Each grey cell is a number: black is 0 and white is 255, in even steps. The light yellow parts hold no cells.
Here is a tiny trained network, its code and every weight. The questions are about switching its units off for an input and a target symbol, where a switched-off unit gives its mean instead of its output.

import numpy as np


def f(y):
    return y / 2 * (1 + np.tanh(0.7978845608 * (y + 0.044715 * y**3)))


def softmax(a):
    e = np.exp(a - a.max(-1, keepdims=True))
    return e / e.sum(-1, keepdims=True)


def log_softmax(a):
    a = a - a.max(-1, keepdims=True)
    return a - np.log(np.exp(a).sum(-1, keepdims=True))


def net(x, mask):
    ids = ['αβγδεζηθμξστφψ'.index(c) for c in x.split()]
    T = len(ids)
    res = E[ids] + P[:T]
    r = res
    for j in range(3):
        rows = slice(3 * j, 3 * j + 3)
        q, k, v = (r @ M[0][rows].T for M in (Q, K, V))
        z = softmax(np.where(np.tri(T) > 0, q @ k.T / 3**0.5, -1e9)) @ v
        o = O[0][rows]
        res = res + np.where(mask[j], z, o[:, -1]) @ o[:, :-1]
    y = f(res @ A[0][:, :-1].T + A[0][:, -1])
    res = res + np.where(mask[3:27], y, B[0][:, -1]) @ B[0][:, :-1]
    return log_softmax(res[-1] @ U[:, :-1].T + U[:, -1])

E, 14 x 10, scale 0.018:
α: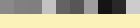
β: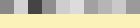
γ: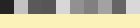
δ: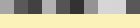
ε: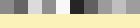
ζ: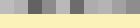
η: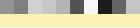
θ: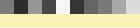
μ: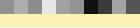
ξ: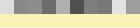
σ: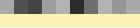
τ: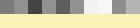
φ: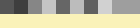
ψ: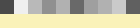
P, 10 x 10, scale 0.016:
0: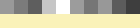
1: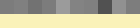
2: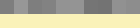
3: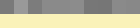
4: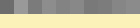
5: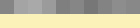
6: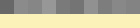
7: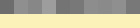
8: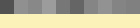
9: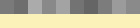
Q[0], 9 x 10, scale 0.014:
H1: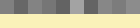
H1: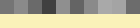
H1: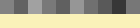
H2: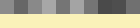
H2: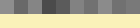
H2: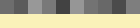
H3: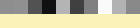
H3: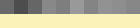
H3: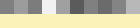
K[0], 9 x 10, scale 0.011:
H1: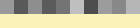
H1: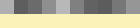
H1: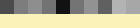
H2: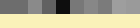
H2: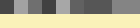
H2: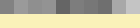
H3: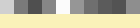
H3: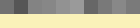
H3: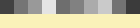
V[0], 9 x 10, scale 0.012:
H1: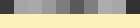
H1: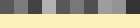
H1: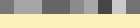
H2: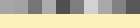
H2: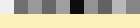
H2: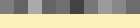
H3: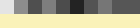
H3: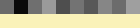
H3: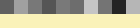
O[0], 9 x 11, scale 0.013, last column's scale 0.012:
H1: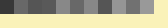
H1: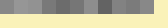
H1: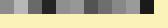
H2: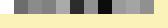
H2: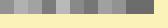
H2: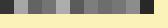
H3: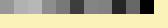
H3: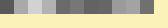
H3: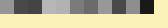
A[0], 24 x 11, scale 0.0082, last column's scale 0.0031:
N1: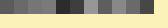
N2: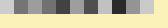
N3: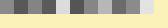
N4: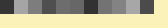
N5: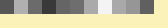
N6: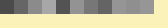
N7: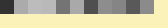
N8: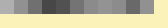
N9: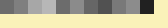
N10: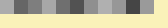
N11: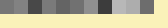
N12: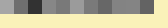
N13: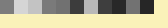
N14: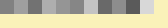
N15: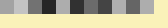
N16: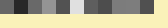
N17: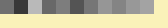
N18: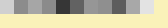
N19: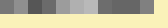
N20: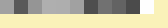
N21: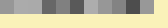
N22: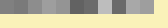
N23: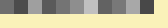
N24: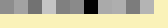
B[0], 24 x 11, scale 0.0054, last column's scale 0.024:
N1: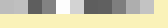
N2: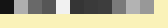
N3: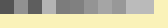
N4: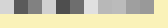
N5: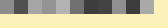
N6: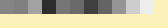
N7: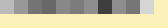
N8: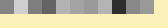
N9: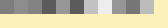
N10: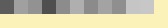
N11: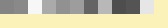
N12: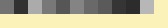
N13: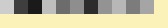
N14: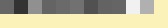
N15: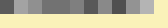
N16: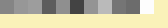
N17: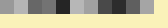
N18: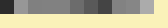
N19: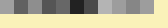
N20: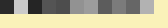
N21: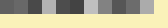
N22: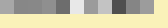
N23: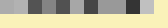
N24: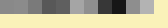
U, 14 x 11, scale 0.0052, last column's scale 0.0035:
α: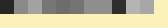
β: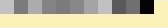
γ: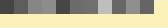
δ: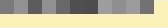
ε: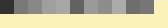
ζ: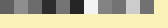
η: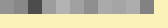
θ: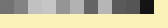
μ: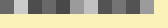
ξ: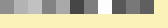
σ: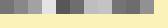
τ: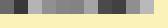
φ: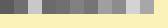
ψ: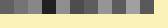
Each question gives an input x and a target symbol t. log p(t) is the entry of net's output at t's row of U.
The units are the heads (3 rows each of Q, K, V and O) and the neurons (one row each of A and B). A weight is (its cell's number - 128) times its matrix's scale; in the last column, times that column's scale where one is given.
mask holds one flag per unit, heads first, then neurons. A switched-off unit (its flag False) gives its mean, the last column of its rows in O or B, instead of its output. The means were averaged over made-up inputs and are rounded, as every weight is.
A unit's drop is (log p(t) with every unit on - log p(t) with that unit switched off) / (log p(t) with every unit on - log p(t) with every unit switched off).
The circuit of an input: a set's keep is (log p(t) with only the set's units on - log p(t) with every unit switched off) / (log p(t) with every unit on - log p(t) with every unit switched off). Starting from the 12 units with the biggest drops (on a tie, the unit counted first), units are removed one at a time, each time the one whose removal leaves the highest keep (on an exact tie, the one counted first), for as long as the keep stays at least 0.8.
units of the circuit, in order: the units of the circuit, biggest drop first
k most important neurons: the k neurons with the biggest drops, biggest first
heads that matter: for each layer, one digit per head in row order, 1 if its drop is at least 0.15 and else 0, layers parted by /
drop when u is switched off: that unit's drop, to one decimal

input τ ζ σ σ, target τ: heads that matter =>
010
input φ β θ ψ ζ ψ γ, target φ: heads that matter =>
001
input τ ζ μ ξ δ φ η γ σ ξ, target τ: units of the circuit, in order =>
H2, N12, H3
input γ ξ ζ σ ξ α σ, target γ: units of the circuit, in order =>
H3, H2, N12
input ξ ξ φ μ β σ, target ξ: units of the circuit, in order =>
H2
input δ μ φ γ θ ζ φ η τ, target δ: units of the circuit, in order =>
N13, H3, H2, H1
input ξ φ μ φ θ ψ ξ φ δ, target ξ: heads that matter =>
011
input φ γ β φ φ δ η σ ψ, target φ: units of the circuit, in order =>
N6, H3
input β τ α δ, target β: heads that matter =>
011
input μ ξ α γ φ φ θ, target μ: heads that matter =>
001
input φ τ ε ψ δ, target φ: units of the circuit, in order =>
H3, N6
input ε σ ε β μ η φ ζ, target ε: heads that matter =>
110
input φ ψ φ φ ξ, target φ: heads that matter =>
001
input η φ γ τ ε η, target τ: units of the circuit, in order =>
H2, H3
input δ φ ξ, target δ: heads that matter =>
011
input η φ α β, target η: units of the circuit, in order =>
H3
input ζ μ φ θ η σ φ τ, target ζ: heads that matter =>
011
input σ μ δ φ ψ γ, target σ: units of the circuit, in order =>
H3, H1, N13
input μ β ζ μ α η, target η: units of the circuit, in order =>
H3, H1
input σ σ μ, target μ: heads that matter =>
010
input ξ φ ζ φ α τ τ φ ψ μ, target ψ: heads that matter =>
101
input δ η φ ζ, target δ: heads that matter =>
011
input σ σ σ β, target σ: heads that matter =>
101
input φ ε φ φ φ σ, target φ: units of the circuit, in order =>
H3
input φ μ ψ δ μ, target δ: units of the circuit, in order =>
H3, N13, H2
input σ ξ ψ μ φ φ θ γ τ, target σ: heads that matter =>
111
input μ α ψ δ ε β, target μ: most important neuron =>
N11
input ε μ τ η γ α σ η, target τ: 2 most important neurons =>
N12, N9
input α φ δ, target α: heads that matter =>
101
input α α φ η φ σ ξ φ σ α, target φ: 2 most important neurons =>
N6, N11
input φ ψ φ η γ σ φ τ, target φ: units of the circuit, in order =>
H3, N6
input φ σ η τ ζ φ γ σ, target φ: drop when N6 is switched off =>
0.3
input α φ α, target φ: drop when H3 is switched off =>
0.7
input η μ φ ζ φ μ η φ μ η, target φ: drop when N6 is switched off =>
0.2
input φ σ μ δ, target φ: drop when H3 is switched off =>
0.4
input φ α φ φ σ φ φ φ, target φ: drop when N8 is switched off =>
0.0
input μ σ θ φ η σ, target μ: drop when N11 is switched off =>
0.1
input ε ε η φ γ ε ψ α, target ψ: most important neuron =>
N19
